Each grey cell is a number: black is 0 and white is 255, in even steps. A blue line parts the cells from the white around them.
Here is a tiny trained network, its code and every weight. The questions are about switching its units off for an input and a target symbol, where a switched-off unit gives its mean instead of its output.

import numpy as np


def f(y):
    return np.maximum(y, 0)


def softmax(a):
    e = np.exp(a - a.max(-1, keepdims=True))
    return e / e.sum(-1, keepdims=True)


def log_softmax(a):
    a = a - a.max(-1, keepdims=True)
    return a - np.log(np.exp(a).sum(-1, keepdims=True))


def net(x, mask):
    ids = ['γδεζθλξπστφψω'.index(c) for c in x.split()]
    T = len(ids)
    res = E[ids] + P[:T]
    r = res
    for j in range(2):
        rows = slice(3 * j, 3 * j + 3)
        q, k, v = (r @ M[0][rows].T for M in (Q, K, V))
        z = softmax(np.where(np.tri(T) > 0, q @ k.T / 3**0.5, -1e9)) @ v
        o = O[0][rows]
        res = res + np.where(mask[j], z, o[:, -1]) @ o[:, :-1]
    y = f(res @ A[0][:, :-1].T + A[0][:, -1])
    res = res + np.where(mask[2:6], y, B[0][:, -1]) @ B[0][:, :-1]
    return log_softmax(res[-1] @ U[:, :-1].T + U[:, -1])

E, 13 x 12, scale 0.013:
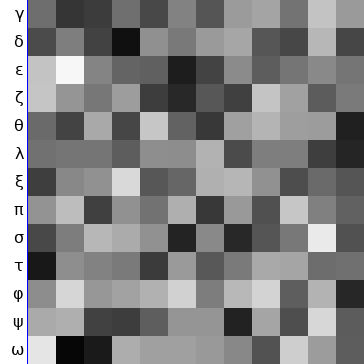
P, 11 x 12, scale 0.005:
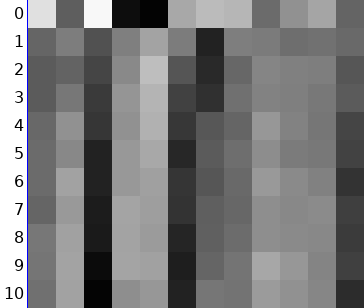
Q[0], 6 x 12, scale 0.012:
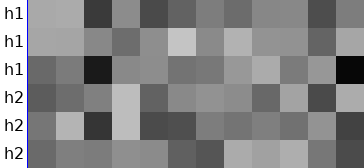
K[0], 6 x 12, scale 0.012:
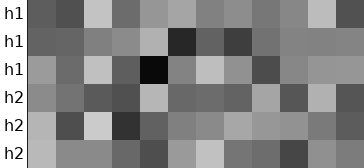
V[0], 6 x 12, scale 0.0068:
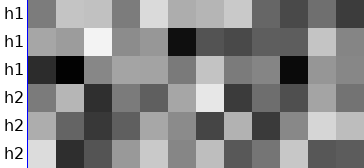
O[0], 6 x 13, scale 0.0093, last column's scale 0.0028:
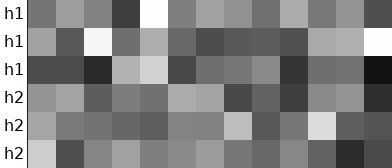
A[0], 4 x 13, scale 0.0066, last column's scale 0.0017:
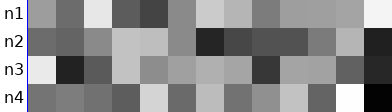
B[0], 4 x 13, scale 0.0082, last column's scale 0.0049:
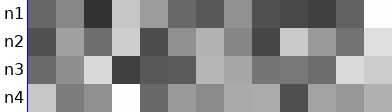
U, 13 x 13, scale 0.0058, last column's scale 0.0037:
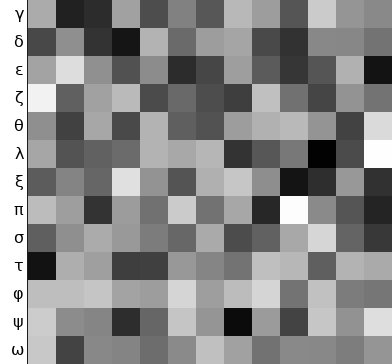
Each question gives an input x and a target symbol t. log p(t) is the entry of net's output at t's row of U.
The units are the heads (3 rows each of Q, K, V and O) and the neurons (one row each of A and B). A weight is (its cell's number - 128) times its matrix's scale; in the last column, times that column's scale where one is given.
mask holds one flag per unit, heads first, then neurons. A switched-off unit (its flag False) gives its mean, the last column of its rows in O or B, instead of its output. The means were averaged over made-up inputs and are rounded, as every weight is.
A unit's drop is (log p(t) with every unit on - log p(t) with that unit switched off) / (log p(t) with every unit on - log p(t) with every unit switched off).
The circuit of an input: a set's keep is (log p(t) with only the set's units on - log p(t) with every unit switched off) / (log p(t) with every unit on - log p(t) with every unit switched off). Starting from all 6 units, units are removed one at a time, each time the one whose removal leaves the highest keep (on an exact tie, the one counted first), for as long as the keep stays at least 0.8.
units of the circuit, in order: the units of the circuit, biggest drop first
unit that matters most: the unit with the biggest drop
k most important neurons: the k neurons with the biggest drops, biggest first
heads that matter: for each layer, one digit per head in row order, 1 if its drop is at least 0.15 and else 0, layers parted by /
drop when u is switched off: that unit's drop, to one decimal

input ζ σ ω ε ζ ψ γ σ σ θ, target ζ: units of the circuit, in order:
[h1, h2]
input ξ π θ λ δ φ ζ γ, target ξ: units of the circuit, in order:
[h1, h2]
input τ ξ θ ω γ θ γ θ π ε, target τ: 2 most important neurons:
[n1, n4]
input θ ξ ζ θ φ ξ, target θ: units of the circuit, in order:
[h2, h1, n1]
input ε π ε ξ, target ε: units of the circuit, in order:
[h1, n1, h2]
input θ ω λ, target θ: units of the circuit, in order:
[h2, n1, h1]
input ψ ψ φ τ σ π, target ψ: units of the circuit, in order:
[h2, n1]
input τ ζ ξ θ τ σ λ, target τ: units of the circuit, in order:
[h2, h1]
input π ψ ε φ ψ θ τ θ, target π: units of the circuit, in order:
[h1, n1]
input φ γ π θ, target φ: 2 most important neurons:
[n4, n1]
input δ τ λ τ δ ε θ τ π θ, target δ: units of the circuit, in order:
[h2, h1]
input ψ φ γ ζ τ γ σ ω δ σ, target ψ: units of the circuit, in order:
[h2]
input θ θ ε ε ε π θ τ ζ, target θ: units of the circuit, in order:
[h2, h1]
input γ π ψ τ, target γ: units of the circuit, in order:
[h1, h2]
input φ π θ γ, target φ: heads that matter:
10
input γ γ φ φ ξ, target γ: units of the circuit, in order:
[h1, h2]
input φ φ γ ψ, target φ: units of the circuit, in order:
[h1, n4]
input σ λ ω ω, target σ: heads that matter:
10
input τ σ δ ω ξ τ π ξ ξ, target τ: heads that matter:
11
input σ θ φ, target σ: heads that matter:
10
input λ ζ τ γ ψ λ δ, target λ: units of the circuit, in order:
[h2]
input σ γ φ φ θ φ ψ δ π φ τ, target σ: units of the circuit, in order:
[h1, n2]
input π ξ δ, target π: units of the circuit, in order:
[h1]
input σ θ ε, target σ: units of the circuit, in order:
[n2, h1]
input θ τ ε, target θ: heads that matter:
01
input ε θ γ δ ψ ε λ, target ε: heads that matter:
11
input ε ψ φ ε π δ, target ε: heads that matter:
10
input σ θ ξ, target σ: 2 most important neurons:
[n2, n1]
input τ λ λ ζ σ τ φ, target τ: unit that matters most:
h2
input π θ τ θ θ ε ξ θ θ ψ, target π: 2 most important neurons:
[n1, n3]
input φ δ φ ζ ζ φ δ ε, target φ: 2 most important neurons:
[n4, n1]
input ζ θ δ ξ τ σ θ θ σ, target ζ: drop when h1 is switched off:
1.0
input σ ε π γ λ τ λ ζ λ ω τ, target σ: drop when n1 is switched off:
0.1
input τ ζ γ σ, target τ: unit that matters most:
h2
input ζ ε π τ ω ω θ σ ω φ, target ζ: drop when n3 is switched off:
0.0
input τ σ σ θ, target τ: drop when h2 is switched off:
0.7
